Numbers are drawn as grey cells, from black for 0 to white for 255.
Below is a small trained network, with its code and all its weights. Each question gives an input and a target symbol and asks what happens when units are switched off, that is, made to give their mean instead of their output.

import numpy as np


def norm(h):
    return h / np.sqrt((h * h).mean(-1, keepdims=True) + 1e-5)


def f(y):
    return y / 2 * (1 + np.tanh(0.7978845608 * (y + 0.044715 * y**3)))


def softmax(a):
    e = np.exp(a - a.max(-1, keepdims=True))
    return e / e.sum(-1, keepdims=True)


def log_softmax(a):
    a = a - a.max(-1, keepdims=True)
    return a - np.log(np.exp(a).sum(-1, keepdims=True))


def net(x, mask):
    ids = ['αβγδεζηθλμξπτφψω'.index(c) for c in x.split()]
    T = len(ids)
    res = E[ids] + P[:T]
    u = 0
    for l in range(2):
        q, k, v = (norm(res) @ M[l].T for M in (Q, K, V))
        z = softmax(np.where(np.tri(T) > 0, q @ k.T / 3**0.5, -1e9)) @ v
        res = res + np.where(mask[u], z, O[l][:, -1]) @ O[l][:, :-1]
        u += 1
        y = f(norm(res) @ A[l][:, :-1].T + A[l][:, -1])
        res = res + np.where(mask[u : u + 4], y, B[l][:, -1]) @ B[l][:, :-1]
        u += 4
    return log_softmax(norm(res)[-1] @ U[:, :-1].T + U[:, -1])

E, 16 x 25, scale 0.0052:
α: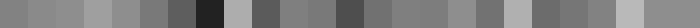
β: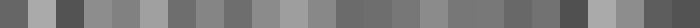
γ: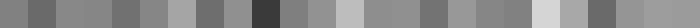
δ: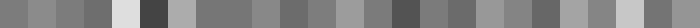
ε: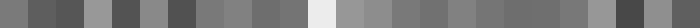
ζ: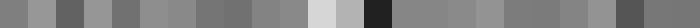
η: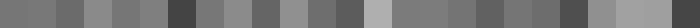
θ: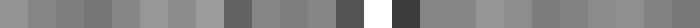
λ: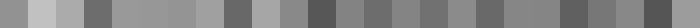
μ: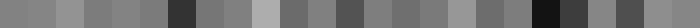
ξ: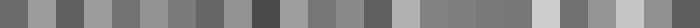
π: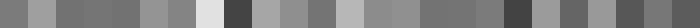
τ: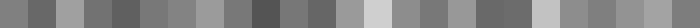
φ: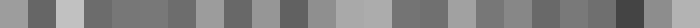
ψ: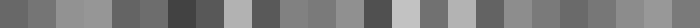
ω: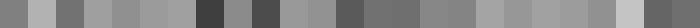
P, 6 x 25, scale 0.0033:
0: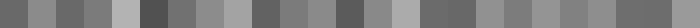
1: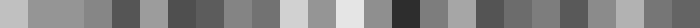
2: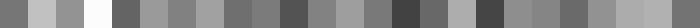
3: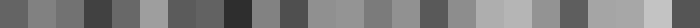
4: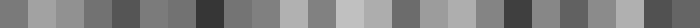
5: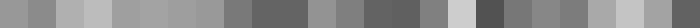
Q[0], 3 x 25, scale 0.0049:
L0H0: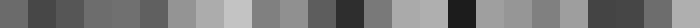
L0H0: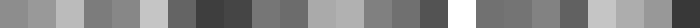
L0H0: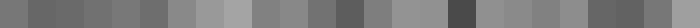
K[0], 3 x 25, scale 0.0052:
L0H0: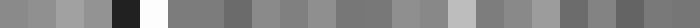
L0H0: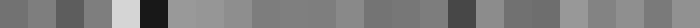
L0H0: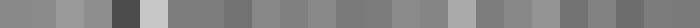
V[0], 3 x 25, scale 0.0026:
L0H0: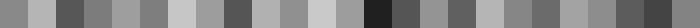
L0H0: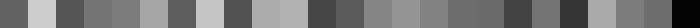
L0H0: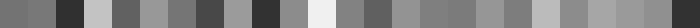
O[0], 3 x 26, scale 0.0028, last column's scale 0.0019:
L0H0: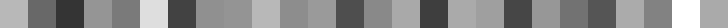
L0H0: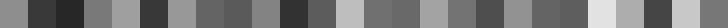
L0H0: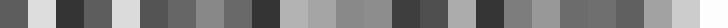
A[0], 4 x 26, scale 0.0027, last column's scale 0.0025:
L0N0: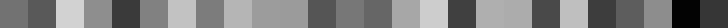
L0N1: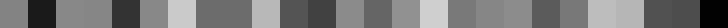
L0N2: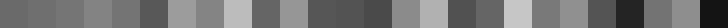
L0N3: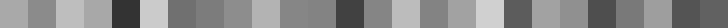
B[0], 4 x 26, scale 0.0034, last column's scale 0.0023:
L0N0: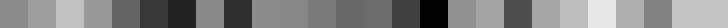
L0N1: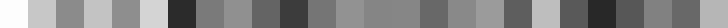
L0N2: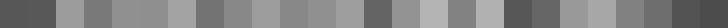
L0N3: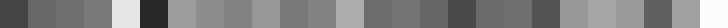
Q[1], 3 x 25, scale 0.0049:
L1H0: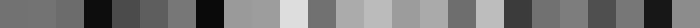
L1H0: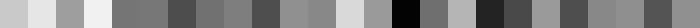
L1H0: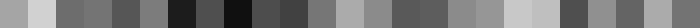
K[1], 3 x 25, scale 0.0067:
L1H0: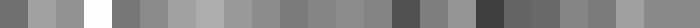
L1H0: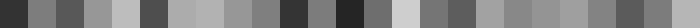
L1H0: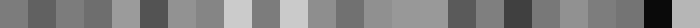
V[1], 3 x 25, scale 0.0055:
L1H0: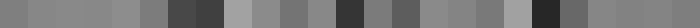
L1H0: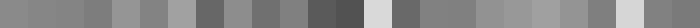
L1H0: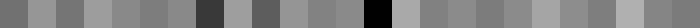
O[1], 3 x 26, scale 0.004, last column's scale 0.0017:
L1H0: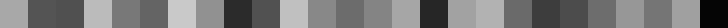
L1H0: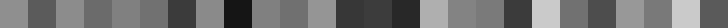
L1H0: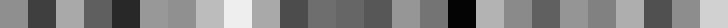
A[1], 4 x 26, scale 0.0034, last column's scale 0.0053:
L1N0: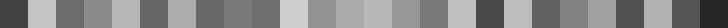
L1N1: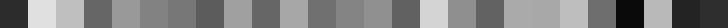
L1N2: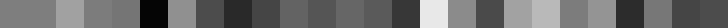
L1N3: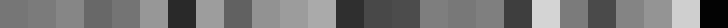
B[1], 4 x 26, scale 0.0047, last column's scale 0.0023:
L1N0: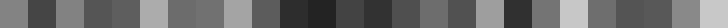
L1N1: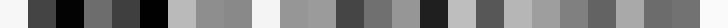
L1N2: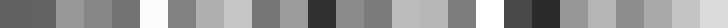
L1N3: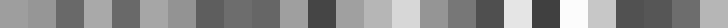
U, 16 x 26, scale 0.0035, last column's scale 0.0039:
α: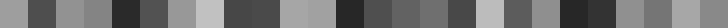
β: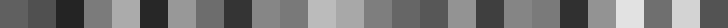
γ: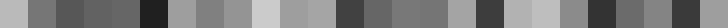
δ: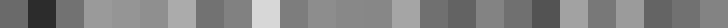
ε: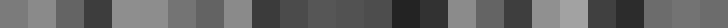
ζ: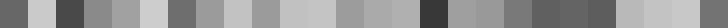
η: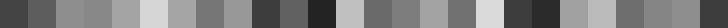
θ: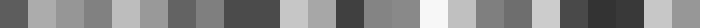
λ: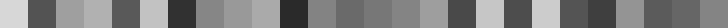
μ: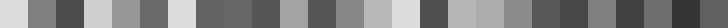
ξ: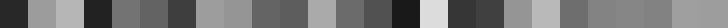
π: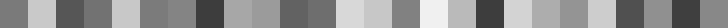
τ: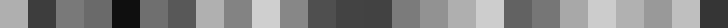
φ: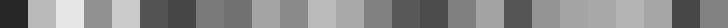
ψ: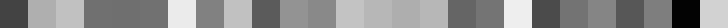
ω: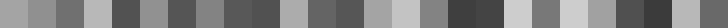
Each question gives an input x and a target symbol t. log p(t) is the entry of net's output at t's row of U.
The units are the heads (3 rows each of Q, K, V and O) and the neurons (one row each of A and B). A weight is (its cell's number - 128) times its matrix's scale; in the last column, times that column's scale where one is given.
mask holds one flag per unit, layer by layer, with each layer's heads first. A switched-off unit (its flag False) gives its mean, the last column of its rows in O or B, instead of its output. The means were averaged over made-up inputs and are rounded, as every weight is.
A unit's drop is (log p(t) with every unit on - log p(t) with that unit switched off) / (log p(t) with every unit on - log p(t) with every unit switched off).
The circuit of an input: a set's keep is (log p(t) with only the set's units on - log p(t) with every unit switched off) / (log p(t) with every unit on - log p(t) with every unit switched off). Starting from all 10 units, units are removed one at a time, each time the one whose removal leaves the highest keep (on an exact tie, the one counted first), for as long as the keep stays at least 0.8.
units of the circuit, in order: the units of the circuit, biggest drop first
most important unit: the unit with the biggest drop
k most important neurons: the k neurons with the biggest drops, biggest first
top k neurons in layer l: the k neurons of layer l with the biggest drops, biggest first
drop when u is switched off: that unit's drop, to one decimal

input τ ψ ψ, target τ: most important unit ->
L1N2
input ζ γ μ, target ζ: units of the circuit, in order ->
L0H0, L1H0
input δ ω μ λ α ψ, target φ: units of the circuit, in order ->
L0H0, L0N3, L1N1, L1N2
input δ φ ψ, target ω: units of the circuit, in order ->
L1H0, L1N3
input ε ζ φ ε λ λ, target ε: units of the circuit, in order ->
L1N0, L0H0, L1H0
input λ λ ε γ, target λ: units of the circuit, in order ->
L0H0, L0N1
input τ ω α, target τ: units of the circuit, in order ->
L1N2, L1N1, L0H0, L1H0
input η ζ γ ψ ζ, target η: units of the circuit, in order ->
L0H0, L1N2
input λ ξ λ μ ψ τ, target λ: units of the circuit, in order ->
L0N1, L0H0
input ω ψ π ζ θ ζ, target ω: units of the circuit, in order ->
L1N3, L1H0, L0H0
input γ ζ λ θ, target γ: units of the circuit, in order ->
L0H0, L1N1
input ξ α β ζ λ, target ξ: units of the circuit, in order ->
L1H0, L0H0
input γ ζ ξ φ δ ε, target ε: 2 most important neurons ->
L1N0, L0N3
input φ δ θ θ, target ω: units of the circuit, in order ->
L1H0, L1N3, L0H0
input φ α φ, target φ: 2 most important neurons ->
L0N0, L0N3
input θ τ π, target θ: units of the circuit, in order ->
L1H0
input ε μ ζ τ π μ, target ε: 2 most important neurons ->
L1N0, L1N2
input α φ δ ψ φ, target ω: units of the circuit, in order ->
L1H0, L1N3, L0H0
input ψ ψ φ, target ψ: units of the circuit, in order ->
L1H0, L0H0
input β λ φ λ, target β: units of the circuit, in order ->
L0H0
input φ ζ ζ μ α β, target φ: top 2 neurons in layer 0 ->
L0N0, L0N3
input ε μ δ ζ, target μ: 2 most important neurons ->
L0N0, L1N2
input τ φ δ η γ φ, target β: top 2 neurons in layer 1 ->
L1N2, L1N0
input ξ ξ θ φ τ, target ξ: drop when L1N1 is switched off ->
0.1
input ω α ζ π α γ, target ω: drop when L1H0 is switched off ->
1.1
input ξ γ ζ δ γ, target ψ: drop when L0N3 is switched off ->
0.0
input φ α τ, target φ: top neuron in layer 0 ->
L0N0
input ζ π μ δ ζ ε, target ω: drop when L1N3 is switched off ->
1.5
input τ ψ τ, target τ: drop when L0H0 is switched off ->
0.7
